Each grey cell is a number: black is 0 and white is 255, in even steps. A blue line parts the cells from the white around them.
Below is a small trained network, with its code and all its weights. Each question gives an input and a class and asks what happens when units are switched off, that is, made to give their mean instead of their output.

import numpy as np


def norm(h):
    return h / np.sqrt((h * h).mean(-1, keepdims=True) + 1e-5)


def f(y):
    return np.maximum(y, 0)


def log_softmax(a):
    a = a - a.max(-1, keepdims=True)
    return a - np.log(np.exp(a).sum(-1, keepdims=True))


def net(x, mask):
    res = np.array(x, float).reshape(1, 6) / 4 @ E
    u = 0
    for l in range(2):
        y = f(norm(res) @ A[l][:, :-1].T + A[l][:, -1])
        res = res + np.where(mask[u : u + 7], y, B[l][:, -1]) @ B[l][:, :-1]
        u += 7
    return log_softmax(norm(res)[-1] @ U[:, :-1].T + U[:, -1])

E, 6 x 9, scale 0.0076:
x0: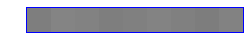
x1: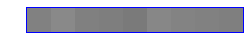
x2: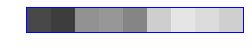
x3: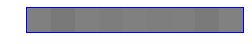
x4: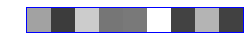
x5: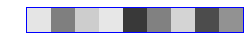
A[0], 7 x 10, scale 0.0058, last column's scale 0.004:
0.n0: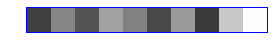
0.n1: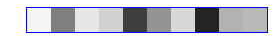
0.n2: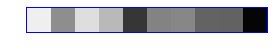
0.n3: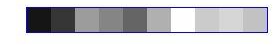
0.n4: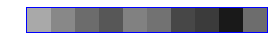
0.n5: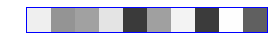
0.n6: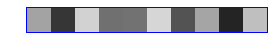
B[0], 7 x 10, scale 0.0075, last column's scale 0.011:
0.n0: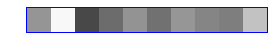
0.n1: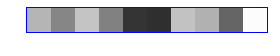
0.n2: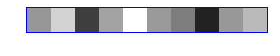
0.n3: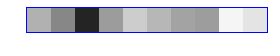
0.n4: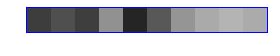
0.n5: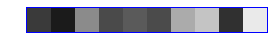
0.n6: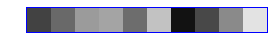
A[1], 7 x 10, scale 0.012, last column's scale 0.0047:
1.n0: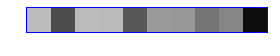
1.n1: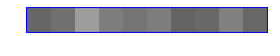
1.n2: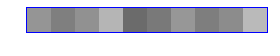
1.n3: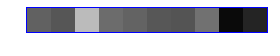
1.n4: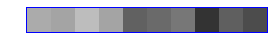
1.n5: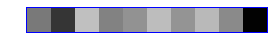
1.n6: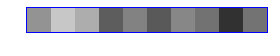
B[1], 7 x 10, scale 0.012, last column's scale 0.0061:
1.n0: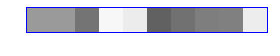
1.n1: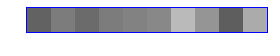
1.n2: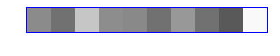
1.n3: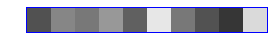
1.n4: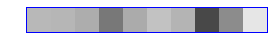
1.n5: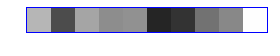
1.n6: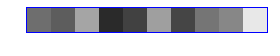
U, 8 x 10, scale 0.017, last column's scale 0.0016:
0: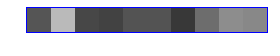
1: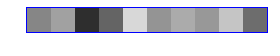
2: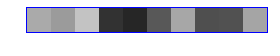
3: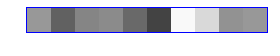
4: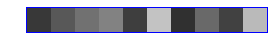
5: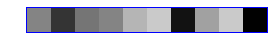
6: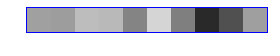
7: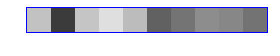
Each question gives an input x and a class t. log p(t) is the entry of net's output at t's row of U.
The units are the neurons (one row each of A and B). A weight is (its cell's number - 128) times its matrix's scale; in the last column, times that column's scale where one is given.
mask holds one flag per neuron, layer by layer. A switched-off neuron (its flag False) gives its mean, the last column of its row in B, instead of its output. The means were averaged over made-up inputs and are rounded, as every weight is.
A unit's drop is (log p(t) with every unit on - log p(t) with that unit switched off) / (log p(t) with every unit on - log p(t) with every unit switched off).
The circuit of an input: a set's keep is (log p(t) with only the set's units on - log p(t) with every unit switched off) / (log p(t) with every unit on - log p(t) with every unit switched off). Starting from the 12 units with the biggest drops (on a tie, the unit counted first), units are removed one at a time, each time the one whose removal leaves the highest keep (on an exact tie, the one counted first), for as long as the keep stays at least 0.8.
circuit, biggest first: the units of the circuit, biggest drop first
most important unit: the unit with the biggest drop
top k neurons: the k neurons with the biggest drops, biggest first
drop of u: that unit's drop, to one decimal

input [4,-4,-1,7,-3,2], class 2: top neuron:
[0.n3]
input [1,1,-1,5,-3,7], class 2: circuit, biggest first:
[0.n3 1.n6]
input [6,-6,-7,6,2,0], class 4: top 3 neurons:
[0.n4 0.n3 0.n1]
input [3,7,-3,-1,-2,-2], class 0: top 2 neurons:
[0.n3 0.n1]
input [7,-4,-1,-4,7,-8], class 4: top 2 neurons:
[0.n3 1.n3]
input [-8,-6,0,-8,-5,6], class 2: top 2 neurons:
[0.n3 1.n6]
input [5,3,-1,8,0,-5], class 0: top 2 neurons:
[0.n5 0.n3]
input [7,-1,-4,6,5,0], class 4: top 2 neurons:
[0.n4 0.n1]
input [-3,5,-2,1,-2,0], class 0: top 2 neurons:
[0.n1 0.n3]
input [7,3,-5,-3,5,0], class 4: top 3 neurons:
[0.n4 0.n1 0.n3]
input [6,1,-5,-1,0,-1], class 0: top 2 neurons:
[0.n5 0.n4]
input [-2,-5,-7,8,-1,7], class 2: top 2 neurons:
[0.n6 1.n6]
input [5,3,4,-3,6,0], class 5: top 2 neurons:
[0.n1 0.n6]
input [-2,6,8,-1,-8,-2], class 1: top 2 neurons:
[0.n1 0.n3]
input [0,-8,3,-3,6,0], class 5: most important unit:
0.n1
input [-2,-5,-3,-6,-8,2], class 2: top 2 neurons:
[0.n3 1.n6]
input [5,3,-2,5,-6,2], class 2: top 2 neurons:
[0.n3 1.n6]
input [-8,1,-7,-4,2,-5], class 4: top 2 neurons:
[0.n3 1.n3]
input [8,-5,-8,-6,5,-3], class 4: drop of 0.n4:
0.1
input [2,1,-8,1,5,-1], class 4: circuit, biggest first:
[0.n4]
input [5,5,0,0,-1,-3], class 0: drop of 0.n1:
0.2
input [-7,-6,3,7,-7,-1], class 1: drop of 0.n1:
0.4
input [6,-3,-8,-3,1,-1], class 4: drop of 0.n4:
0.2
